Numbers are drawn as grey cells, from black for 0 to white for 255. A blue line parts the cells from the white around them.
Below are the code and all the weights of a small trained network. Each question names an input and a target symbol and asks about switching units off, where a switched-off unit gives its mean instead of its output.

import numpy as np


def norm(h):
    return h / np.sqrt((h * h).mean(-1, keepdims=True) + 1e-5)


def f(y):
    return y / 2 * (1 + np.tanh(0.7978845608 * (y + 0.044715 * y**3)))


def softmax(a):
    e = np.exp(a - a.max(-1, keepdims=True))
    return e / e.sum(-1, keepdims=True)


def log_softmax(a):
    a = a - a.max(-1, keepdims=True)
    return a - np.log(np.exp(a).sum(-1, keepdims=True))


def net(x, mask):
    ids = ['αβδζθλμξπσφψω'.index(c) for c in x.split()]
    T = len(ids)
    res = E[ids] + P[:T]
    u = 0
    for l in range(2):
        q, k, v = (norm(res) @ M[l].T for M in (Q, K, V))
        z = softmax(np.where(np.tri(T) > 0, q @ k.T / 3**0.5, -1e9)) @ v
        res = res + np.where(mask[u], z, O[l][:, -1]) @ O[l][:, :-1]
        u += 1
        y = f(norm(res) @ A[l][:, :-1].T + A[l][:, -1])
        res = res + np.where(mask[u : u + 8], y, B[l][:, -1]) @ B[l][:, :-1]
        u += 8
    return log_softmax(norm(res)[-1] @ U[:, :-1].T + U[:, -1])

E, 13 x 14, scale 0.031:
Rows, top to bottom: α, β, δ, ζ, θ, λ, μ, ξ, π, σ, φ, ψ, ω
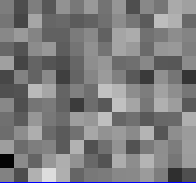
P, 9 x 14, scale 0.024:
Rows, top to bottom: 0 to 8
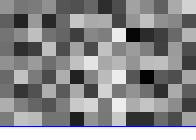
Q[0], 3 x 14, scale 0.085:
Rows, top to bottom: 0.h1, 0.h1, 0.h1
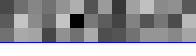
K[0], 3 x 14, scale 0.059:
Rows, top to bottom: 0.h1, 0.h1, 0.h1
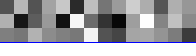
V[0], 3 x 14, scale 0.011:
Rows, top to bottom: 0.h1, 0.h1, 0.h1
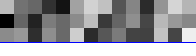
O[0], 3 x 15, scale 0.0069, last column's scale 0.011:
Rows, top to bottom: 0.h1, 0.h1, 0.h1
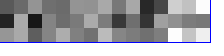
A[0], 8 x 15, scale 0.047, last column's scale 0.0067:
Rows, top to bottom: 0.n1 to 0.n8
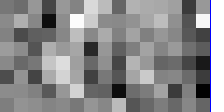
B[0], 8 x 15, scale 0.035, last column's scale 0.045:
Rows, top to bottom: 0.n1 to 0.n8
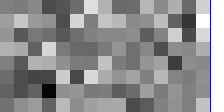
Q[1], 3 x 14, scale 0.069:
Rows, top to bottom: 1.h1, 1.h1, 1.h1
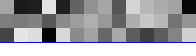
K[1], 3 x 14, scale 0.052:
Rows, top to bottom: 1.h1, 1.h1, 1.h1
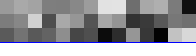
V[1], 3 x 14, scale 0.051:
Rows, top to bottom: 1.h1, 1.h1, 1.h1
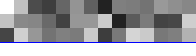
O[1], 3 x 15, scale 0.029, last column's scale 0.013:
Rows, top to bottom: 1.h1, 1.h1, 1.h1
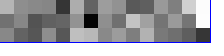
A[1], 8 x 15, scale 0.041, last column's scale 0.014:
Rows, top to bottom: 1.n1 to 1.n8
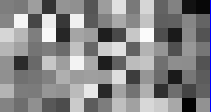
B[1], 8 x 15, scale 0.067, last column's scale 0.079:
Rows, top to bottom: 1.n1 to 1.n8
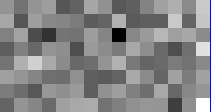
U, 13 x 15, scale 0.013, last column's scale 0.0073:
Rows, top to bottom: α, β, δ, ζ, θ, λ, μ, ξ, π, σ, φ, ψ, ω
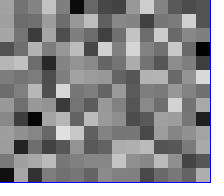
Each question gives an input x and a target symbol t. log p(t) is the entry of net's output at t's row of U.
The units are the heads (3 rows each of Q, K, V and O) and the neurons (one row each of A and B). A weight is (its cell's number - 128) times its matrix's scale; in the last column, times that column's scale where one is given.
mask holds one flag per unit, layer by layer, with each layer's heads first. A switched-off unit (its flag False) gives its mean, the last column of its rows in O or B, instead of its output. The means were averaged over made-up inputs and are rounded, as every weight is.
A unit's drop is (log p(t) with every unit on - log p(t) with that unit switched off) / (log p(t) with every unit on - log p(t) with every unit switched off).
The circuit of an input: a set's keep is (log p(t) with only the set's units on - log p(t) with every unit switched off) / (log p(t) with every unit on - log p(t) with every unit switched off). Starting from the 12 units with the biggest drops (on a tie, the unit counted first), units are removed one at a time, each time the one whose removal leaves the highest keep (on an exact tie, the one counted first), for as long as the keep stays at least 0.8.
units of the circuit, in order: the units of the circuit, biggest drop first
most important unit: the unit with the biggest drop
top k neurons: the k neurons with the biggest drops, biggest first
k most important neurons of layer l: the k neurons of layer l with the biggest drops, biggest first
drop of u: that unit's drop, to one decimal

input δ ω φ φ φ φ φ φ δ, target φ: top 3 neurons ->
(0.n3, 0.n1, 0.n2)
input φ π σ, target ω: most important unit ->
0.n2
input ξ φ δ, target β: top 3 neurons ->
(0.n2, 0.n1, 0.n8)
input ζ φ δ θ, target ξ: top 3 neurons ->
(1.n8, 0.n2, 1.n4)
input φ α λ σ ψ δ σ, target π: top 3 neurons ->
(0.n2, 0.n6, 1.n8)
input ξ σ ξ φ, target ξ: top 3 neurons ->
(0.n4, 1.n8, 1.n4)
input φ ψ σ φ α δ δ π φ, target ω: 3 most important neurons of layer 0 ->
(0.n2, 0.n3, 0.n1)
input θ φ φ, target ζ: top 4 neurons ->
(0.n1, 0.n6, 0.n3, 0.n2)
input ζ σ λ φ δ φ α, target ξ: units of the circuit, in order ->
(1.n8, 0.n2, 1.n4)
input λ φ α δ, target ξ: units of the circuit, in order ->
(1.n8, 1.h1, 0.n2)
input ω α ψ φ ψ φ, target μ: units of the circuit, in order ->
(1.h1, 0.n2)
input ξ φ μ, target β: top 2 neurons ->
(0.n2, 0.n1)
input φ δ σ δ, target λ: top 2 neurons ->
(0.n1, 1.n2)
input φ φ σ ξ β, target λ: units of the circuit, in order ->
(0.n1)
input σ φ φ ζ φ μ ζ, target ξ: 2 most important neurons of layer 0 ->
(0.n2, 0.n3)
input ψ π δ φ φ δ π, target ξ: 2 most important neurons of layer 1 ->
(1.n8, 1.n4)
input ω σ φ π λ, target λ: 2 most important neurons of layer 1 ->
(1.n8, 1.n2)
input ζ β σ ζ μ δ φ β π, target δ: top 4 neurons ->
(0.n3, 0.n1, 0.n8, 0.n2)
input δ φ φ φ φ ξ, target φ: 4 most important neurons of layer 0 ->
(0.n3, 0.n1, 0.n2, 0.n8)
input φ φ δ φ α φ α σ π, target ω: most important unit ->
0.n3
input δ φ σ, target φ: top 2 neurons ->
(0.n3, 0.n2)
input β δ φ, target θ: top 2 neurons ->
(0.n1, 0.n8)
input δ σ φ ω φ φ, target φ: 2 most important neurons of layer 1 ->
(1.n6, 1.n4)
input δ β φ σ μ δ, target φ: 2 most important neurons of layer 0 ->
(0.n3, 0.n2)
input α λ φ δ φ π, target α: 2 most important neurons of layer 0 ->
(0.n3, 0.n1)
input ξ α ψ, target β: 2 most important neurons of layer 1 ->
(1.n6, 1.n8)
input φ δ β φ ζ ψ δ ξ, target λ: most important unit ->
1.n8
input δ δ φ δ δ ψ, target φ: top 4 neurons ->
(0.n3, 0.n1, 0.n2, 0.n8)
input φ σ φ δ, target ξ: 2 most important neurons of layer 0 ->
(0.n4, 0.n2)
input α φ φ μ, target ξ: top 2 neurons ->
(1.n8, 1.n4)
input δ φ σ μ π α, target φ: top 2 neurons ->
(0.n3, 0.n2)
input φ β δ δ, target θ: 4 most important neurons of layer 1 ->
(1.n1, 1.n4, 1.n2, 1.n7)
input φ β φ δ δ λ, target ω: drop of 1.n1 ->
0.2
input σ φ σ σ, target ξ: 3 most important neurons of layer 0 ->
(0.n3, 0.n2, 0.n8)
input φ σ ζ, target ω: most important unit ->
0.n3
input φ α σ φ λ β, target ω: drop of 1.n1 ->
0.2
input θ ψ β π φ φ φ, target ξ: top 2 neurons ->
(1.n8, 1.n4)
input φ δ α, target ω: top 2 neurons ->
(0.n2, 0.n3)
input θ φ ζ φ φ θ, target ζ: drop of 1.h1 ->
0.7
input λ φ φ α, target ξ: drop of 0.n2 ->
0.2
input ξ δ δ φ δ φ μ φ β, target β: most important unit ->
1.h1
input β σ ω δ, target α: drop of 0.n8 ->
0.0
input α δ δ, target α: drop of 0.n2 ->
0.1
